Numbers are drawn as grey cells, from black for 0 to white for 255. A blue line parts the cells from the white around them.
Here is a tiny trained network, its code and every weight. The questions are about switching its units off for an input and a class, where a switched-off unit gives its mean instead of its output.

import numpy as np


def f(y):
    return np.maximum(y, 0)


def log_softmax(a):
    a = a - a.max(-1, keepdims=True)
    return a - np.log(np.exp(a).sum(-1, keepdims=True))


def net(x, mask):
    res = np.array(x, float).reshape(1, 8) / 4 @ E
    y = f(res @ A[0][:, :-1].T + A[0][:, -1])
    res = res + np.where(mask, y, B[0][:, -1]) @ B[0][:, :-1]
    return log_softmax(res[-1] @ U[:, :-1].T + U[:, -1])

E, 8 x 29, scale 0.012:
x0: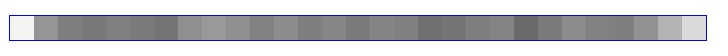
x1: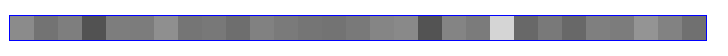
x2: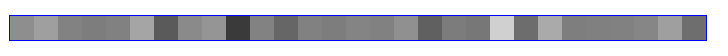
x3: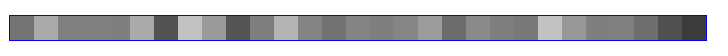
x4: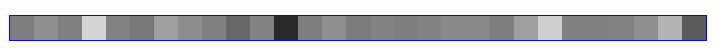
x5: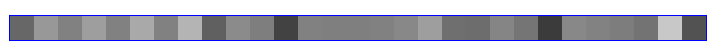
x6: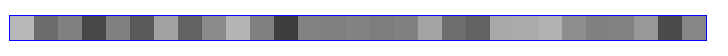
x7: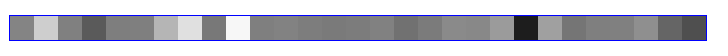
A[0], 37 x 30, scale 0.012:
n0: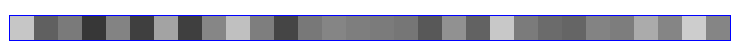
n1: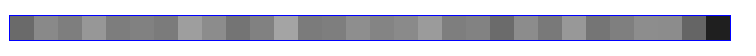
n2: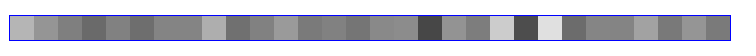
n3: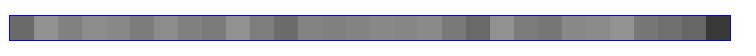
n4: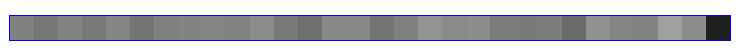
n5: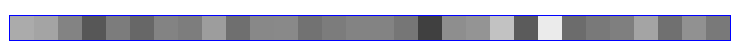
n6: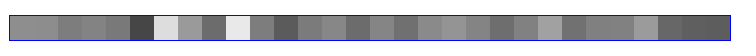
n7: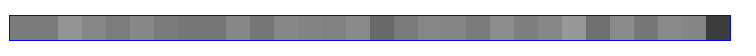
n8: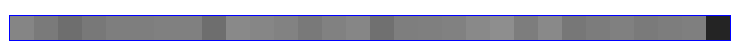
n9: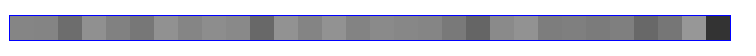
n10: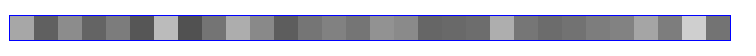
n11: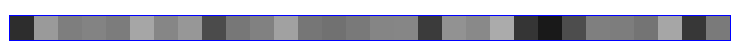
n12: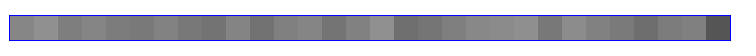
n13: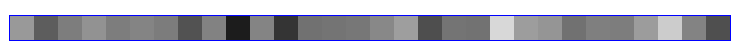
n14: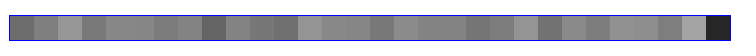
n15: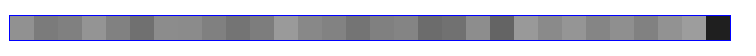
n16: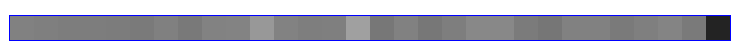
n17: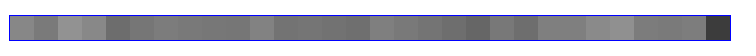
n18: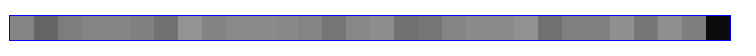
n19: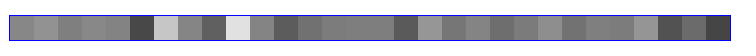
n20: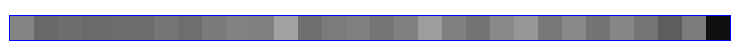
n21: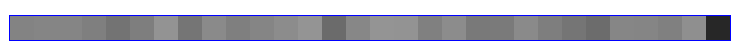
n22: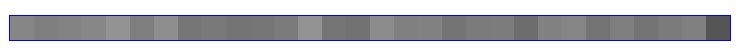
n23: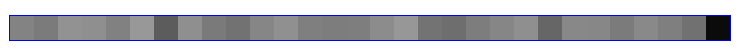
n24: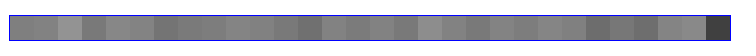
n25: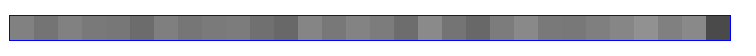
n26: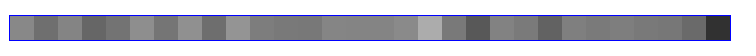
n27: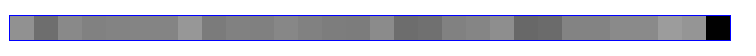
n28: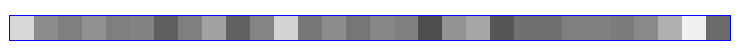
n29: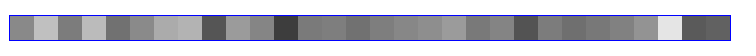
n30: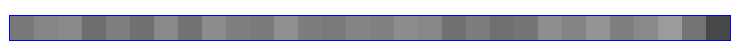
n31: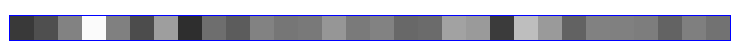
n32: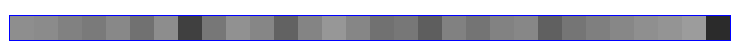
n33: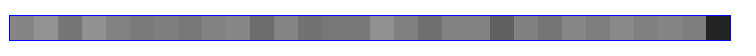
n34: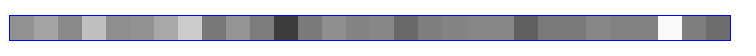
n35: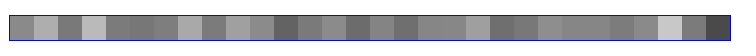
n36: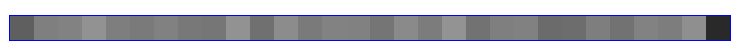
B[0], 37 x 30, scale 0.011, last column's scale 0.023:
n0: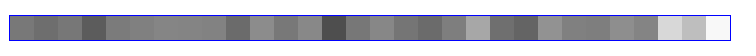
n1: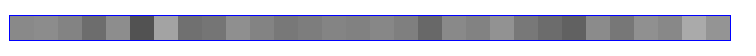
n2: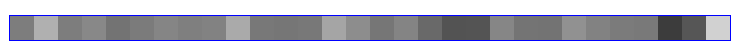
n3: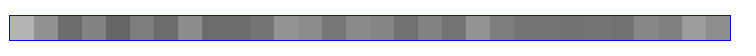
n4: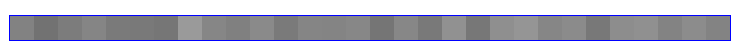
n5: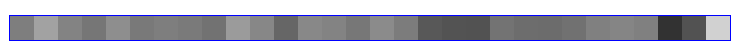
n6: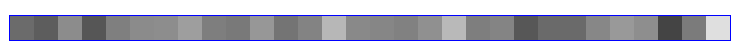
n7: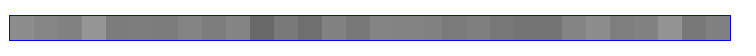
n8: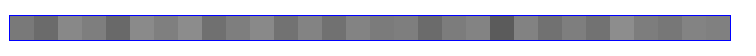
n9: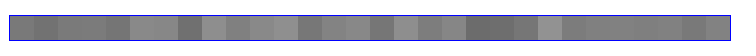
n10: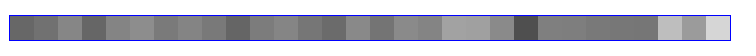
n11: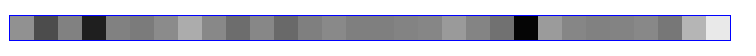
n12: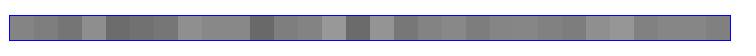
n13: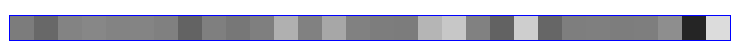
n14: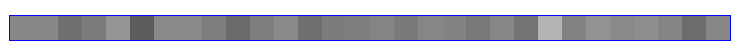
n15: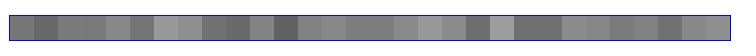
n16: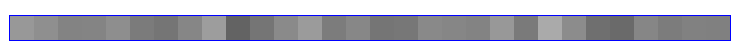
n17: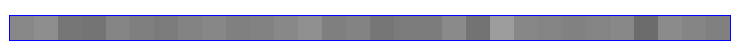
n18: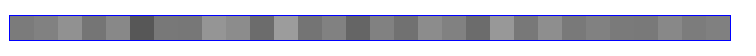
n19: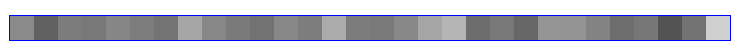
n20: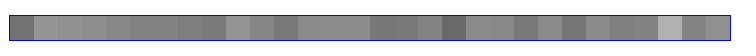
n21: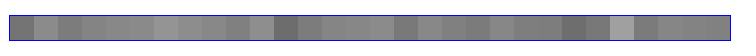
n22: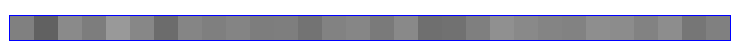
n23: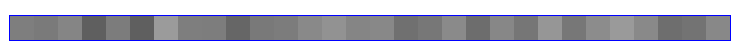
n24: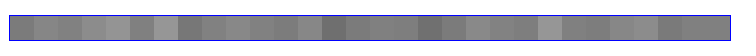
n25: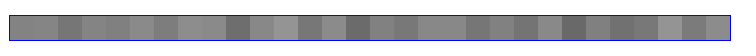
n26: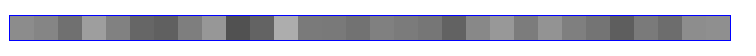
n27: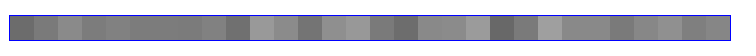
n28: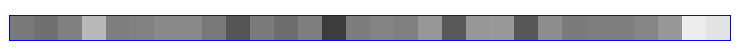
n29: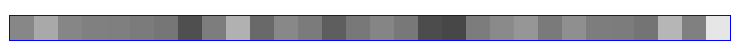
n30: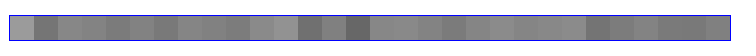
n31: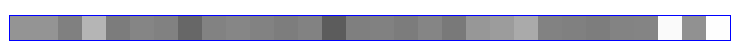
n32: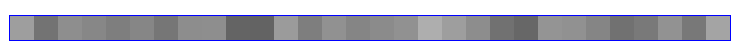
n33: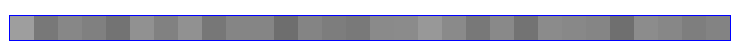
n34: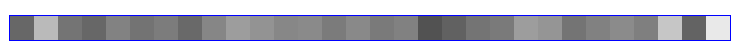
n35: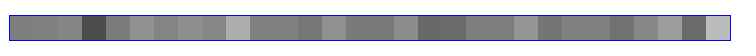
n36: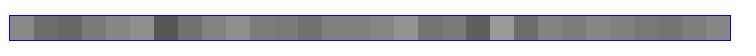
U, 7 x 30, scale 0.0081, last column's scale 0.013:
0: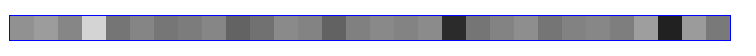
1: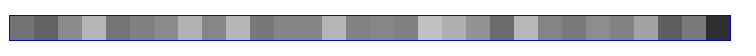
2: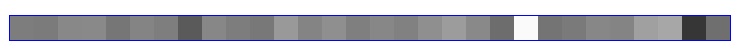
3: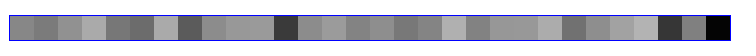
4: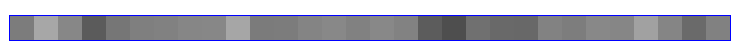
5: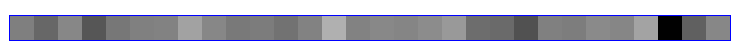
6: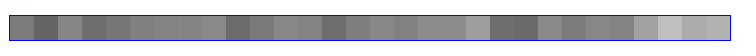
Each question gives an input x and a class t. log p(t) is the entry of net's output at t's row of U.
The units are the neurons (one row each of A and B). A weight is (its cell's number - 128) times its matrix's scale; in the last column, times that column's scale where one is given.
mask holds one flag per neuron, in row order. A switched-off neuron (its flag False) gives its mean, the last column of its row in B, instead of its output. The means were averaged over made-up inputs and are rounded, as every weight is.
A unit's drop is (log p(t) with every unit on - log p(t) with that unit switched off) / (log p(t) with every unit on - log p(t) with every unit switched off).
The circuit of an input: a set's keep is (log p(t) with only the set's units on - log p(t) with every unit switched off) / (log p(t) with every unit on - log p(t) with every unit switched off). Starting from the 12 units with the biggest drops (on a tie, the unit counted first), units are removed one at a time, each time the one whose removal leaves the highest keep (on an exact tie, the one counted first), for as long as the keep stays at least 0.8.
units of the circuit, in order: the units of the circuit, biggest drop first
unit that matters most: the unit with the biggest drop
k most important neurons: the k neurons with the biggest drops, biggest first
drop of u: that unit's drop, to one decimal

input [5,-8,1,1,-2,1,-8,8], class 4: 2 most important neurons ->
n34, n0
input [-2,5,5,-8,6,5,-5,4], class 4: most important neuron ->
n11
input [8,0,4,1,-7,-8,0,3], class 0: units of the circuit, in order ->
n28, n2
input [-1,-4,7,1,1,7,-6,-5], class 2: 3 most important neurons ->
n13, n0, n28
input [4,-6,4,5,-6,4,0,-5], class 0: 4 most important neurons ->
n0, n11, n10, n31
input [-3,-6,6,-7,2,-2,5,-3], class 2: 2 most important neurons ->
n13, n11
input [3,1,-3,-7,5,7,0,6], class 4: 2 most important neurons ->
n34, n29
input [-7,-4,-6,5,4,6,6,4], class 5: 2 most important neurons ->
n6, n19
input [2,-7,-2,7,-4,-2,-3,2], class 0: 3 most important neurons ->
n0, n11, n10
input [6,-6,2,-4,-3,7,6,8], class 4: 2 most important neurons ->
n34, n29
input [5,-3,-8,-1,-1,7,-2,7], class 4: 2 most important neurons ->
n29, n34
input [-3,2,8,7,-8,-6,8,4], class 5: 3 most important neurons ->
n31, n29, n34
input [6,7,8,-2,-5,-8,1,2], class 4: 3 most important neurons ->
n2, n5, n0
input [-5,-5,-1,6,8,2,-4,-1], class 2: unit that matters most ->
n31
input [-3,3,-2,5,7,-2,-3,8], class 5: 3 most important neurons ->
n6, n31, n19
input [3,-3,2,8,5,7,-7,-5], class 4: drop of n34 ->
0.3
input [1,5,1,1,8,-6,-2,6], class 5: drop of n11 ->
-0.1
